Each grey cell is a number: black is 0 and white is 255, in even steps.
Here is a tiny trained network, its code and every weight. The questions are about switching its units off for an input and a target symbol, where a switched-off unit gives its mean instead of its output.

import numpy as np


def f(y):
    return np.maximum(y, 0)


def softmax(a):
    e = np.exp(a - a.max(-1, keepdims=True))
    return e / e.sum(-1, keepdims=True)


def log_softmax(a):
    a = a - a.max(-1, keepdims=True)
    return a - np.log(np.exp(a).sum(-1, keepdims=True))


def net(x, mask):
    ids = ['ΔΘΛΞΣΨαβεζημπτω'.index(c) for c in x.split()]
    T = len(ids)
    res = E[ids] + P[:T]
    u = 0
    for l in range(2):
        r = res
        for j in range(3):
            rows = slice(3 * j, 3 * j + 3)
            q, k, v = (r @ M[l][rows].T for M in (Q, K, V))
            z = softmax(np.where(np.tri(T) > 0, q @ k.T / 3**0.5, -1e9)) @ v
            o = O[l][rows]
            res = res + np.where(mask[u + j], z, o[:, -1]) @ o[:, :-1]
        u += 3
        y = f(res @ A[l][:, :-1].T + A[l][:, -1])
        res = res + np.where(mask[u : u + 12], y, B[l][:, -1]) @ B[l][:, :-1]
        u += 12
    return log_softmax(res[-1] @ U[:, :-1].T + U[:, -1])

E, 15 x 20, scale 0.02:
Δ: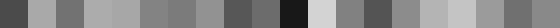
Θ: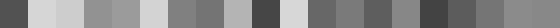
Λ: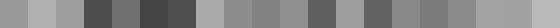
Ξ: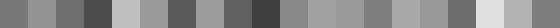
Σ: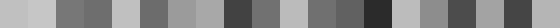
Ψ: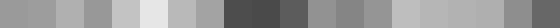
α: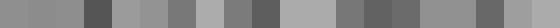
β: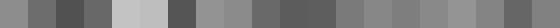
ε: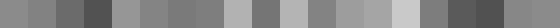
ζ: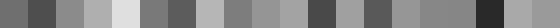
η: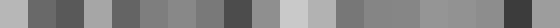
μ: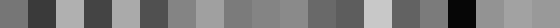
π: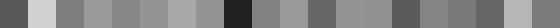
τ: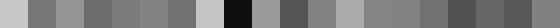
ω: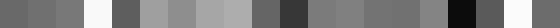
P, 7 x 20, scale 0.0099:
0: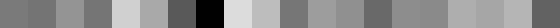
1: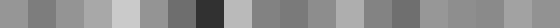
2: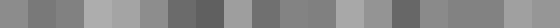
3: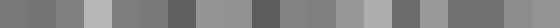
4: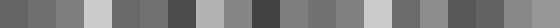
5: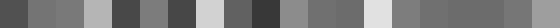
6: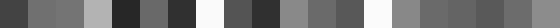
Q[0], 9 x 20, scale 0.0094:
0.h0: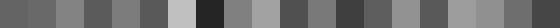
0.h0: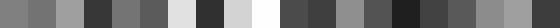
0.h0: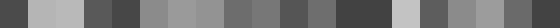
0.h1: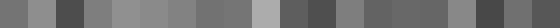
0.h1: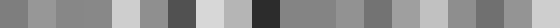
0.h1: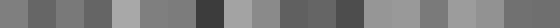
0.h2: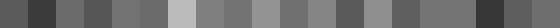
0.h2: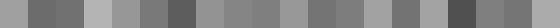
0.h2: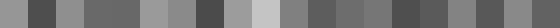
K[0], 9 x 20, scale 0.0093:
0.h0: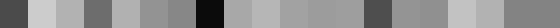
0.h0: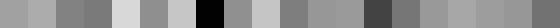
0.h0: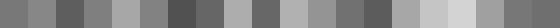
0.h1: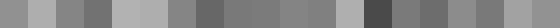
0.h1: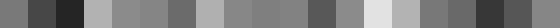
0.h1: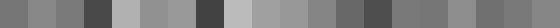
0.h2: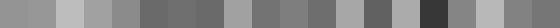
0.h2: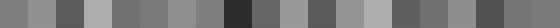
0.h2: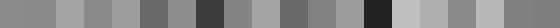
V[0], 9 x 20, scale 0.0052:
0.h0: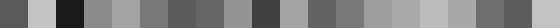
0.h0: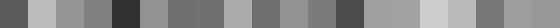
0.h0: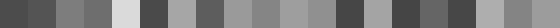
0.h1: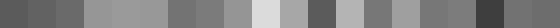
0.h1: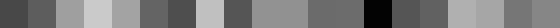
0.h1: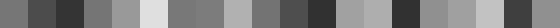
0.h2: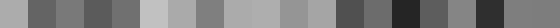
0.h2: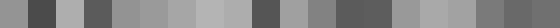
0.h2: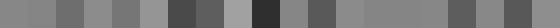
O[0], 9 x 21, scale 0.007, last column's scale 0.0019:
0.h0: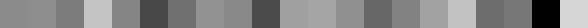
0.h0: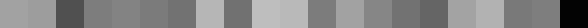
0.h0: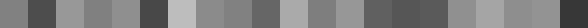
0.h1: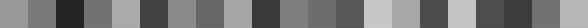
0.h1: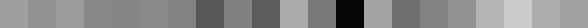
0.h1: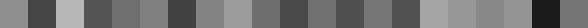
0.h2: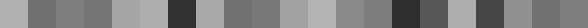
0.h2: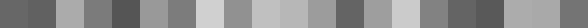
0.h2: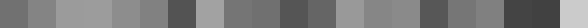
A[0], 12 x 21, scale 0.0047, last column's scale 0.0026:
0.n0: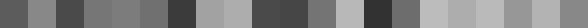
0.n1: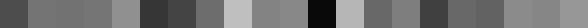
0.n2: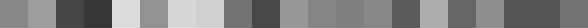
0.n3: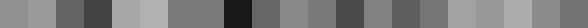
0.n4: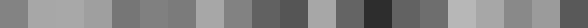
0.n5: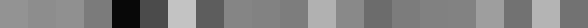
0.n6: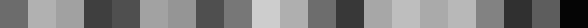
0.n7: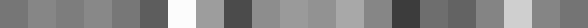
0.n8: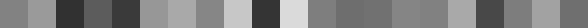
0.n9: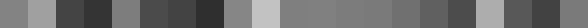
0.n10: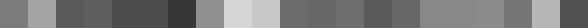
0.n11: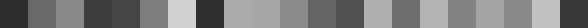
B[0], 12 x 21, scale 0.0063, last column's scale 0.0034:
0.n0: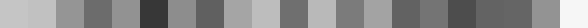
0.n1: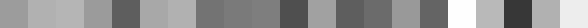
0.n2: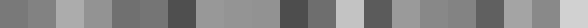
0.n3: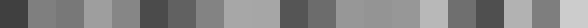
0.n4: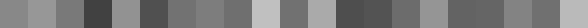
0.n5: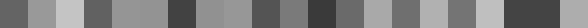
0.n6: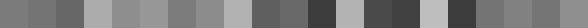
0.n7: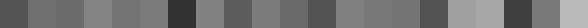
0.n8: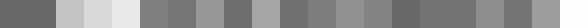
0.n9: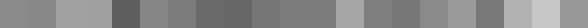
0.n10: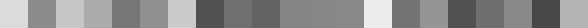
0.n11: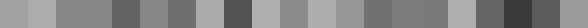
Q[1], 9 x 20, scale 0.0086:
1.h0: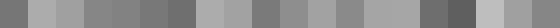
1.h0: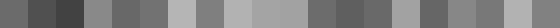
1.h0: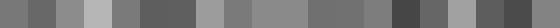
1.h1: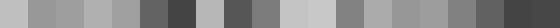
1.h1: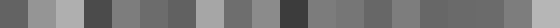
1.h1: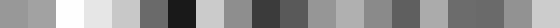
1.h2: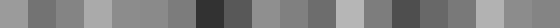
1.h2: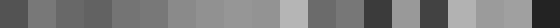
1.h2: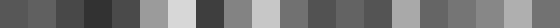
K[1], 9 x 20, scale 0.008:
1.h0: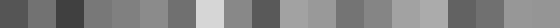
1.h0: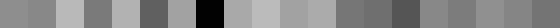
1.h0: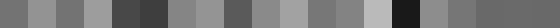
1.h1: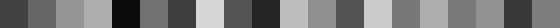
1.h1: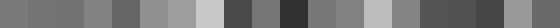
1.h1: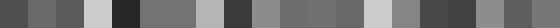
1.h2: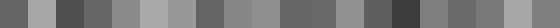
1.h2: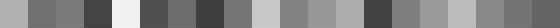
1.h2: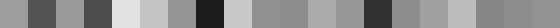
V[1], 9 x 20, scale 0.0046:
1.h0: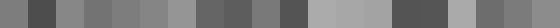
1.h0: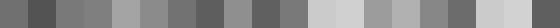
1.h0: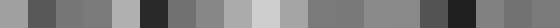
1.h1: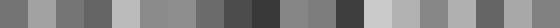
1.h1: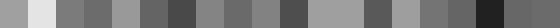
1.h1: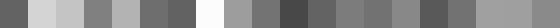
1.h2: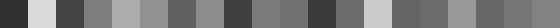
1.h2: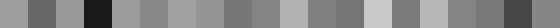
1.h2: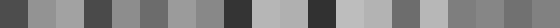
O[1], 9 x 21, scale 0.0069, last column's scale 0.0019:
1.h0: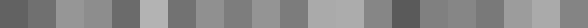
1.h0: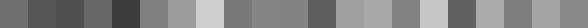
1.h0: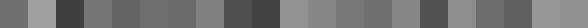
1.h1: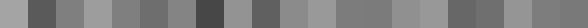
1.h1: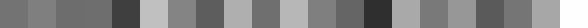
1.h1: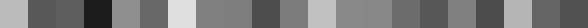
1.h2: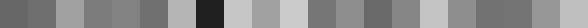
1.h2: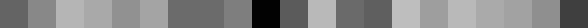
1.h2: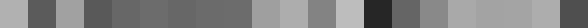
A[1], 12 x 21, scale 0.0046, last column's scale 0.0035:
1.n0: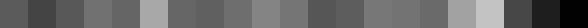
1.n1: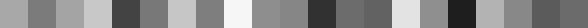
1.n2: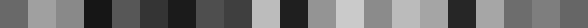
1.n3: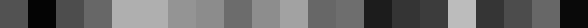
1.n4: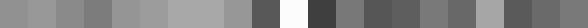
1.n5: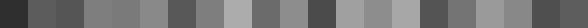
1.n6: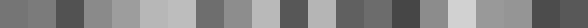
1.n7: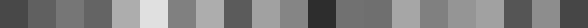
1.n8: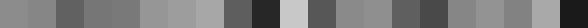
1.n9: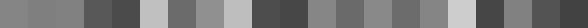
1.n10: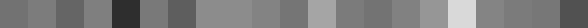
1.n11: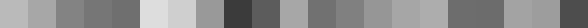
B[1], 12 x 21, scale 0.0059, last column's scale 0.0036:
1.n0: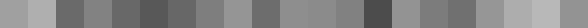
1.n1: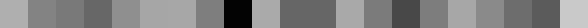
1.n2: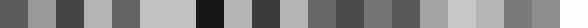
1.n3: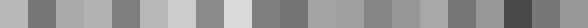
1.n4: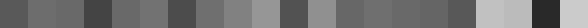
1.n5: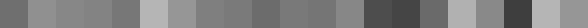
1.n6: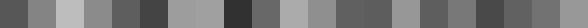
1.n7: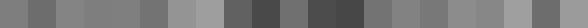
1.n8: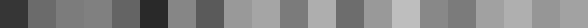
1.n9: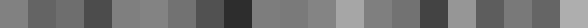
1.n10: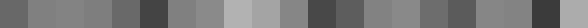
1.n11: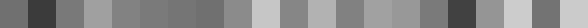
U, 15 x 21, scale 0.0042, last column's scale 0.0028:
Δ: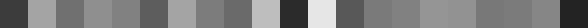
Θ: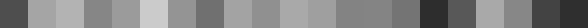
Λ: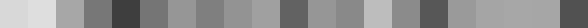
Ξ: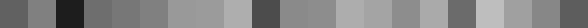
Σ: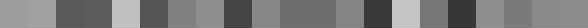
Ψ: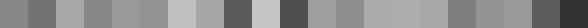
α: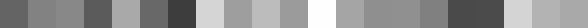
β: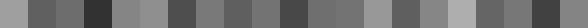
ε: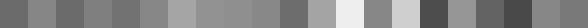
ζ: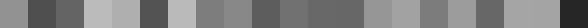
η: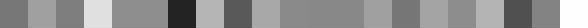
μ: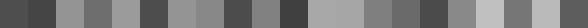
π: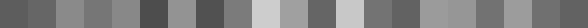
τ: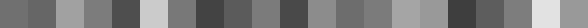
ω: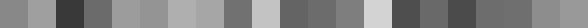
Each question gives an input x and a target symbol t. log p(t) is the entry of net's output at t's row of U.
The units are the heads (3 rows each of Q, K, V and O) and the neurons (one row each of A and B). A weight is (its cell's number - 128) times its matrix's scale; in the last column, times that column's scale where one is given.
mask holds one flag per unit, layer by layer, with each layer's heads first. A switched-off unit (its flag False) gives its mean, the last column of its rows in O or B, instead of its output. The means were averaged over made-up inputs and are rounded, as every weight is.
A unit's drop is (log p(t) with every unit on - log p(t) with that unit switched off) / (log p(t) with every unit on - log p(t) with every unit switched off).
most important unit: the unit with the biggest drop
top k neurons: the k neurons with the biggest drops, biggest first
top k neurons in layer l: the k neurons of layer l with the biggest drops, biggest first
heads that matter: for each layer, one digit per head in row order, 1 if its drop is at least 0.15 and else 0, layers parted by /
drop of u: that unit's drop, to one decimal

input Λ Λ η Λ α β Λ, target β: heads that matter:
010 / 010
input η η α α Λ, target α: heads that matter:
011 / 010
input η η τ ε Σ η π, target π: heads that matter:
000 / 001
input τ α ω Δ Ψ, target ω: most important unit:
1.h2
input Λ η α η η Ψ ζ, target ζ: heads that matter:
010 / 000
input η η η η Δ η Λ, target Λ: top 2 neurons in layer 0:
0.n10; 0.n0
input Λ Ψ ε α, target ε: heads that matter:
010 / 010
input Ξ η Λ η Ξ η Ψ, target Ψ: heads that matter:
000 / 100
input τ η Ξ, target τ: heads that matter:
100 / 010
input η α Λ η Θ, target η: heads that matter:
100 / 010
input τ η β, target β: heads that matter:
010 / 000
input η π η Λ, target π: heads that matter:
001 / 001
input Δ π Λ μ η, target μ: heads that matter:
100 / 000
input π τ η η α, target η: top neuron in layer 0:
0.n8
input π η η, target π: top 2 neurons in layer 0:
0.n7; 0.n3
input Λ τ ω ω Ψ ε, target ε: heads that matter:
011 / 000
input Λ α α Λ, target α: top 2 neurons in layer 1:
1.n11; 1.n2
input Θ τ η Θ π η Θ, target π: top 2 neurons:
0.n7; 1.n1
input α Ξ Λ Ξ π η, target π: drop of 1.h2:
1.1
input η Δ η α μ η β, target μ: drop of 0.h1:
-0.1
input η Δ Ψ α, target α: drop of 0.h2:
0.3
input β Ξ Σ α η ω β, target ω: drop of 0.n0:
0.1
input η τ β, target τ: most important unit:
0.h0
